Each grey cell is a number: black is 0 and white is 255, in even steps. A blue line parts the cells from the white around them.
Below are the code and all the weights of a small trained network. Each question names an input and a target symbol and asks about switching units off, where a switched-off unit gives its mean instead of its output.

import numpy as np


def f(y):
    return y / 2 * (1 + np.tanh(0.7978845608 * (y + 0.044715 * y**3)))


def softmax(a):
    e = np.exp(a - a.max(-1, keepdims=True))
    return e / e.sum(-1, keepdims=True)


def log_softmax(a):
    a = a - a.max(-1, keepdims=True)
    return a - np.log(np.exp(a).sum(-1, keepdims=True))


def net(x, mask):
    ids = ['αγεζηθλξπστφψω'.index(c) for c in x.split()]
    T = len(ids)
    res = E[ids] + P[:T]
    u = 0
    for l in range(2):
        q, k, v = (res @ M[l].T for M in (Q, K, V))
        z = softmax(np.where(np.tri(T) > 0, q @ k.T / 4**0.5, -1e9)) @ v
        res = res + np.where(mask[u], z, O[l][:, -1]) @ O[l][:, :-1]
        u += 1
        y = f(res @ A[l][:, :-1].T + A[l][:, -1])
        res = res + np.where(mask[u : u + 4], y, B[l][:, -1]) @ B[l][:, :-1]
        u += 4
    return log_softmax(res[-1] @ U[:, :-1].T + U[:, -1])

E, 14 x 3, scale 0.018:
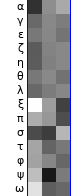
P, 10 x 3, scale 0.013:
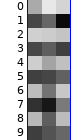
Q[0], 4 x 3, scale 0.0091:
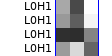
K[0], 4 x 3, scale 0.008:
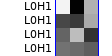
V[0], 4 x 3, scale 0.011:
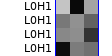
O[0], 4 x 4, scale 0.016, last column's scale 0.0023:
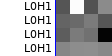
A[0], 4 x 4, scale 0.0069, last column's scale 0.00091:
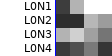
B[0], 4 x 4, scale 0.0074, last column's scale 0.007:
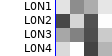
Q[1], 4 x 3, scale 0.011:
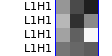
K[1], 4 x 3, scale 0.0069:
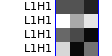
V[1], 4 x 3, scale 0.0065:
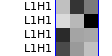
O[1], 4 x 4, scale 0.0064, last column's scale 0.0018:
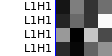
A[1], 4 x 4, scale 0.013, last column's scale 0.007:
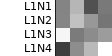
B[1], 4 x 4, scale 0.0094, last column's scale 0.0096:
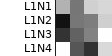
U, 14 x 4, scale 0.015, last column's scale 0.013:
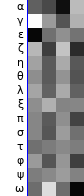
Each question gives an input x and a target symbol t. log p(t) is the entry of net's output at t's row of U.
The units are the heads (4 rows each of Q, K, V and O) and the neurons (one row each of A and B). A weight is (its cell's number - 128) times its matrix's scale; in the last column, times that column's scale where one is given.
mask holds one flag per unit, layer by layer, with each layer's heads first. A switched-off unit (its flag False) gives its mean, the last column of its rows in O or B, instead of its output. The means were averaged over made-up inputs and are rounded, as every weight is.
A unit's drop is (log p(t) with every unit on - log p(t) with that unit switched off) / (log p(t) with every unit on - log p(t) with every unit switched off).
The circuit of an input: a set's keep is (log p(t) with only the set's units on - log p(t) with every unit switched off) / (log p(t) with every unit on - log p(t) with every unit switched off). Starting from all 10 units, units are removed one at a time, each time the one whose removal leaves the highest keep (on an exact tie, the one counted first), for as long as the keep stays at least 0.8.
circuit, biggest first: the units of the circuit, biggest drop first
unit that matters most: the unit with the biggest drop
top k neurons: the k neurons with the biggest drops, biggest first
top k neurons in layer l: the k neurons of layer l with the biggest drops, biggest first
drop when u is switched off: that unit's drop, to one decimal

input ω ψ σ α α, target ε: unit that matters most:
L1N2
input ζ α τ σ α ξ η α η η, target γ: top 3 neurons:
L1N3, L1N2, L1N4
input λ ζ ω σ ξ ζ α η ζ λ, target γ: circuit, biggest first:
L1N3, L1N2
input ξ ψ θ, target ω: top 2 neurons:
L1N2, L0N3
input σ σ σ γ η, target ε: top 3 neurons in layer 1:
L1N3, L1N4, L1N2
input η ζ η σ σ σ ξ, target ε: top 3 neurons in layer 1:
L1N3, L1N2, L1N4
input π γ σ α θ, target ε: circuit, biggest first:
L1N4, L1N3
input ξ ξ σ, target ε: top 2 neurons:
L1N2, L0N1
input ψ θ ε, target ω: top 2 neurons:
L1N2, L1N4
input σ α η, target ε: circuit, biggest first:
L1N3, L0H1, L1N2
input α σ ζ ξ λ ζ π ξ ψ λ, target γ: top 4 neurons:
L1N3, L1N2, L1N4, L0N4
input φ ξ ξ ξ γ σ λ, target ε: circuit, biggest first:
L0H1, L1N2
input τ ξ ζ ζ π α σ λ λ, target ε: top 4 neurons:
L1N3, L1N4, L1N2, L0N2
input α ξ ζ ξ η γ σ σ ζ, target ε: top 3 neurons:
L1N2, L1N3, L0N2
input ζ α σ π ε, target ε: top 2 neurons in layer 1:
L1N4, L1N3
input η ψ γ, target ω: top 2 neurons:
L1N2, L0N3
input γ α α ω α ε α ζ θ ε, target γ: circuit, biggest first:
L1N3
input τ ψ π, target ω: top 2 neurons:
L1N2, L1N4
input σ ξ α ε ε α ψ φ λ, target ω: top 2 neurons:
L1N2, L0N4
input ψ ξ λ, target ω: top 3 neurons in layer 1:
L1N2, L1N4, L1N3
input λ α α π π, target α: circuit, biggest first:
L1N3
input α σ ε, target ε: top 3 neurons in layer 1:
L1N3, L1N4, L1N2
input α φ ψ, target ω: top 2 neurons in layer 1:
L1N2, L1N4
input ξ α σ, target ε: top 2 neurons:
L1N3, L1N2
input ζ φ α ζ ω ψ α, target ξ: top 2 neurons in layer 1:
L1N2, L1N1
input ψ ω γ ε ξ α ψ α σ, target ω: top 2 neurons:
L1N2, L0N4
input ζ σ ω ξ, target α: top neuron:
L0N4
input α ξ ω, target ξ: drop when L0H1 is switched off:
0.2
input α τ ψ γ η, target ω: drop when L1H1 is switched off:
0.0
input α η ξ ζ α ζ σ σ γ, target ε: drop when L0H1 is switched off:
1.1
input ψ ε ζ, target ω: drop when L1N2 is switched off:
0.4
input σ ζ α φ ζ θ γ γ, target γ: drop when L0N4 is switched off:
0.2
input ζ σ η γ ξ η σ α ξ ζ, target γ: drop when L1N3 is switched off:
0.5
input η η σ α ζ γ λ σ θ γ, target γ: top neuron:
L1N3
